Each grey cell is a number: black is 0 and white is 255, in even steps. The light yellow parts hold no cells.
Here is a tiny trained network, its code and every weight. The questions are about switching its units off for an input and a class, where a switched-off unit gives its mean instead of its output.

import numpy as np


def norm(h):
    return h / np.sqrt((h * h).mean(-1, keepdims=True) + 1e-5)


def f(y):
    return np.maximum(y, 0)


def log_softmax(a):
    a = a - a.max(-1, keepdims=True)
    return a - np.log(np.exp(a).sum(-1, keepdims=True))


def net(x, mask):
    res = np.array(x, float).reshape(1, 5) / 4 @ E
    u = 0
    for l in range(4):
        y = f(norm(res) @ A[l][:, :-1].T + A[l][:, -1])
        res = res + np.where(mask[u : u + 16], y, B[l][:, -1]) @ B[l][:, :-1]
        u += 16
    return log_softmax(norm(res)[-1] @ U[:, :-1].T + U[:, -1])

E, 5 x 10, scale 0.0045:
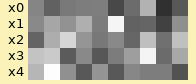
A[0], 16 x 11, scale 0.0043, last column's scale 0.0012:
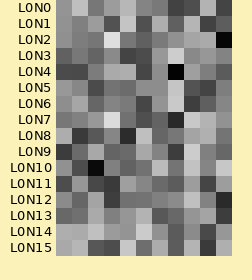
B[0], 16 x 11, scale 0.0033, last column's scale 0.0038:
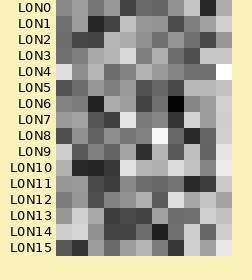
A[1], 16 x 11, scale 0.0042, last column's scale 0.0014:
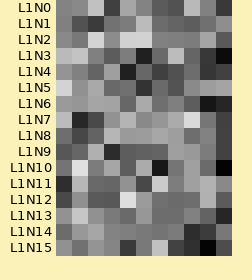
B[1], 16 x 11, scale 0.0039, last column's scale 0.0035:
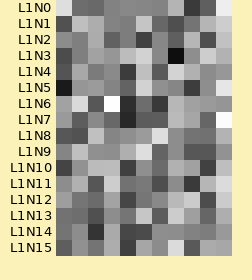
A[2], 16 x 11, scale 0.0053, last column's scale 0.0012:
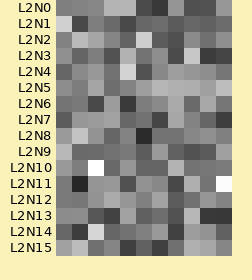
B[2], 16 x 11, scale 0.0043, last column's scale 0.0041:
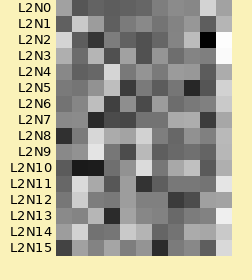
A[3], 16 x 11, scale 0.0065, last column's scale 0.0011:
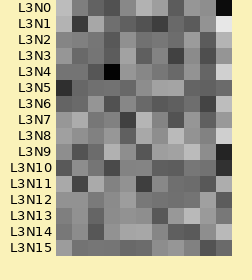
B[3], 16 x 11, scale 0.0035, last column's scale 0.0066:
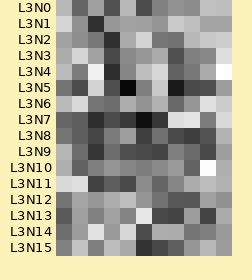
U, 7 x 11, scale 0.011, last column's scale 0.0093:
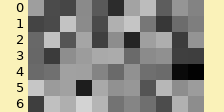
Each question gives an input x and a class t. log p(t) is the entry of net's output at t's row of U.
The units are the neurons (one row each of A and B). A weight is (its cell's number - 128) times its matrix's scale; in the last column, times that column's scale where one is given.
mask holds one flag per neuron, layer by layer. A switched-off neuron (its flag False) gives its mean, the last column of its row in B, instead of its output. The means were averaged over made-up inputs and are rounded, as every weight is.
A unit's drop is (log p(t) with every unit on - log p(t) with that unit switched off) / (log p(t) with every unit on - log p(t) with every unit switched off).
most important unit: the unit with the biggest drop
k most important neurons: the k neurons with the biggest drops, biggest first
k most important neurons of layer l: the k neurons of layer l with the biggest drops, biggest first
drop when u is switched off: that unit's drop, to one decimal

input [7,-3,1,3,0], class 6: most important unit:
L0N10
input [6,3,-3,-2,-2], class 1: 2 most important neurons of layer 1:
L1N15; L1N8
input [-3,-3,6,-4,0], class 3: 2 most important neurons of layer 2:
L2N8; L2N4
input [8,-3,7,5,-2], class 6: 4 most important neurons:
L0N6; L2N2; L1N7; L1N3
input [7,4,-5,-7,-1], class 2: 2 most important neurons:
L1N15; L1N6
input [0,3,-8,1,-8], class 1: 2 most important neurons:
L0N8; L2N2
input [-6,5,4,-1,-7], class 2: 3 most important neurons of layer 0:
L0N13; L0N10; L0N15
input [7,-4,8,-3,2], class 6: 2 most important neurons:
L1N3; L0N6
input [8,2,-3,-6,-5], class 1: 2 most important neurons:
L1N15; L2N2
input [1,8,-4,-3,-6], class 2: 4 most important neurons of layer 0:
L0N10; L0N15; L0N1; L0N5
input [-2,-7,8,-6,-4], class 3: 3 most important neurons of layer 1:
L1N11; L1N9; L1N5
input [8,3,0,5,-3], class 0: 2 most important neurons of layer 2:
L2N0; L2N14
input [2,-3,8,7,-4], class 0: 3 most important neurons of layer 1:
L1N1; L1N3; L1N5
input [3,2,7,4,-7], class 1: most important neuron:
L3N5
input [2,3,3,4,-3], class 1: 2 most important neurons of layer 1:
L1N8; L1N11
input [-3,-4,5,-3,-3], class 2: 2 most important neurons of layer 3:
L3N4; L3N13
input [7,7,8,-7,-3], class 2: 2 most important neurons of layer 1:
L1N6; L1N14
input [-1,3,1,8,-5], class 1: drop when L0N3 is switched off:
-0.1
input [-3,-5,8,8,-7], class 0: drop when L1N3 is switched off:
0.1
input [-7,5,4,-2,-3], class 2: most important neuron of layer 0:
L0N13
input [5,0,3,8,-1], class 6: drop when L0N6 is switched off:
0.1
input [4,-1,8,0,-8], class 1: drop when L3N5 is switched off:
0.2
